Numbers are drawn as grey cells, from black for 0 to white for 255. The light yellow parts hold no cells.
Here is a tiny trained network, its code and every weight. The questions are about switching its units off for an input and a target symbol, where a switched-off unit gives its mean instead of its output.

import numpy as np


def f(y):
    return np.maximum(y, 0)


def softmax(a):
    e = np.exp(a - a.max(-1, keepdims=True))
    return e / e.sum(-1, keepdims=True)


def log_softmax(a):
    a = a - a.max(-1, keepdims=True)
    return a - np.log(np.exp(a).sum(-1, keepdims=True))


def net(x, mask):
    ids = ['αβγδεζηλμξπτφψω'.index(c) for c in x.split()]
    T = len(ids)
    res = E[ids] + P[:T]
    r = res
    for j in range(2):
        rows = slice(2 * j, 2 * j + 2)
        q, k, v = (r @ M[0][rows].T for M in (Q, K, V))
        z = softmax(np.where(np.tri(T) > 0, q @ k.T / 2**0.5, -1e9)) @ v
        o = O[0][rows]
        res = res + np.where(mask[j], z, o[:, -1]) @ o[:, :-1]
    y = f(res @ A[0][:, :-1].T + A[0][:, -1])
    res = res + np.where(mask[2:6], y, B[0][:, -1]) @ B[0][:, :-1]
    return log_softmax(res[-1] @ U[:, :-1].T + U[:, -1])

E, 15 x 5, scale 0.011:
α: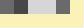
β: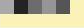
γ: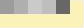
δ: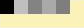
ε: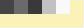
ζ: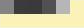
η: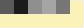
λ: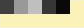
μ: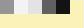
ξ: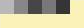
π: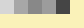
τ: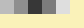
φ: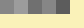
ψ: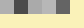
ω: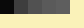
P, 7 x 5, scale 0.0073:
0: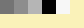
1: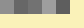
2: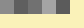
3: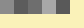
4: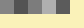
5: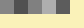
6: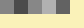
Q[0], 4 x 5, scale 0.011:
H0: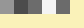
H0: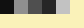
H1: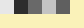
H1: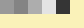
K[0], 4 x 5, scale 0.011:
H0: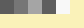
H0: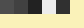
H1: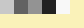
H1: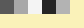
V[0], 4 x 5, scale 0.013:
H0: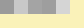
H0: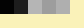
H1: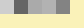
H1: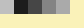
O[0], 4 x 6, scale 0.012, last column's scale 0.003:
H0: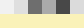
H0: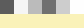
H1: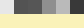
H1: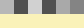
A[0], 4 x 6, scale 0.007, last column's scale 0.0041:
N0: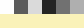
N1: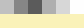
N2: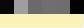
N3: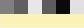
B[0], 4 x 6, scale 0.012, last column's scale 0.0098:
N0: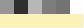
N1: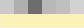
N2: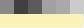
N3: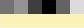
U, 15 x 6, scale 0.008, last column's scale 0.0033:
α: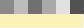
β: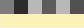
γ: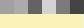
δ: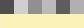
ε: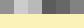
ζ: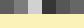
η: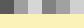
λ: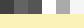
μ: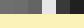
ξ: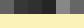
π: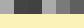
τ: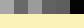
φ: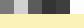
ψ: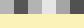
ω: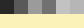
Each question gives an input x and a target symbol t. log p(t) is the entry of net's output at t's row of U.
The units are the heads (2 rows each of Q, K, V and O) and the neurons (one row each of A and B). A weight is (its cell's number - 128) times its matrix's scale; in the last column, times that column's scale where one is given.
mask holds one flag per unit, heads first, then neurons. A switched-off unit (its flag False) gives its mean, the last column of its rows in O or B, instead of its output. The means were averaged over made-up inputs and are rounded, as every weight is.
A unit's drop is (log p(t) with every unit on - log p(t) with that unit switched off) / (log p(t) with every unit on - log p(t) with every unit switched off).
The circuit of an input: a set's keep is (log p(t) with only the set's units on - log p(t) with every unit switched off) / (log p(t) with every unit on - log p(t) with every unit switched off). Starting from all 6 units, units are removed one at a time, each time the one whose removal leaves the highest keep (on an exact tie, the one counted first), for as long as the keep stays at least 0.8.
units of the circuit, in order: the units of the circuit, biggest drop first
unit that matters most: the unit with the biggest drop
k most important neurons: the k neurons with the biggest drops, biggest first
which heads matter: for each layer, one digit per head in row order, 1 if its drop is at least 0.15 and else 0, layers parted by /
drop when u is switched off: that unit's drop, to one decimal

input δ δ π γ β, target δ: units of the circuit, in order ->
[H0; H1]
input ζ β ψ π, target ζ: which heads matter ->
01
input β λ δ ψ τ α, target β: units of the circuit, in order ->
[H1; H0]
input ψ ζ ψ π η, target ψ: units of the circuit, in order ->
[H1; N3; N1]
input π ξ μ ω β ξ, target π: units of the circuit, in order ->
[H0]
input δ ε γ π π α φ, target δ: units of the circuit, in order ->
[H0; H1]
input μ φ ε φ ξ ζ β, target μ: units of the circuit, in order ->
[H1; H0]
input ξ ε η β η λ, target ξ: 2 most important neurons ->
[N3; N2]
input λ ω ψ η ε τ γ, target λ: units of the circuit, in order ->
[H1; N2]
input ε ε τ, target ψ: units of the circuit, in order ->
[H1; N3]
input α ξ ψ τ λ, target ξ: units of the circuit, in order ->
[H0; N3]
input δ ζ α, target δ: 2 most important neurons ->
[N0; N1]
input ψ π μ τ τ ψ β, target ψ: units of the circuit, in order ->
[H1; N1; N3]
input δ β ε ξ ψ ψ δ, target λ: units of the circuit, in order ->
[N2; H1; N3]
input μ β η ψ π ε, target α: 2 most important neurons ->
[N1; N0]
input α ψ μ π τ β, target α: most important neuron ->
[N1]
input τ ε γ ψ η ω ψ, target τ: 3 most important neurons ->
[N3; N0; N2]
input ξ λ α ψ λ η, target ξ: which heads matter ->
10
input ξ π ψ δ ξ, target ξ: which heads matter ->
10
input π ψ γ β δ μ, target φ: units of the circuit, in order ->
[N3; N2]
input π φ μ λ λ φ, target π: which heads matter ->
11
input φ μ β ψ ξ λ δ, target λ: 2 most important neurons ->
[N2; N3]
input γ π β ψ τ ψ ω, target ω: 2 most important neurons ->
[N0; N3]
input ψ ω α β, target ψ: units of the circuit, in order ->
[H1; N3; N1]
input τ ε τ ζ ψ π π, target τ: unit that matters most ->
H1
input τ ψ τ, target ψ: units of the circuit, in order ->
[H1; N1; N3]
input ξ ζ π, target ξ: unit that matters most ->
H0
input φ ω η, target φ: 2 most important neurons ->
[N0; N2]
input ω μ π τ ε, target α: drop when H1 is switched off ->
0.1
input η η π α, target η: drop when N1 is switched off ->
0.0
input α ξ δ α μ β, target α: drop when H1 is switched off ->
0.2
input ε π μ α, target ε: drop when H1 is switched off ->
0.4
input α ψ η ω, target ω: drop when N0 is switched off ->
0.1
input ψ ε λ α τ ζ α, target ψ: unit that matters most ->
H1
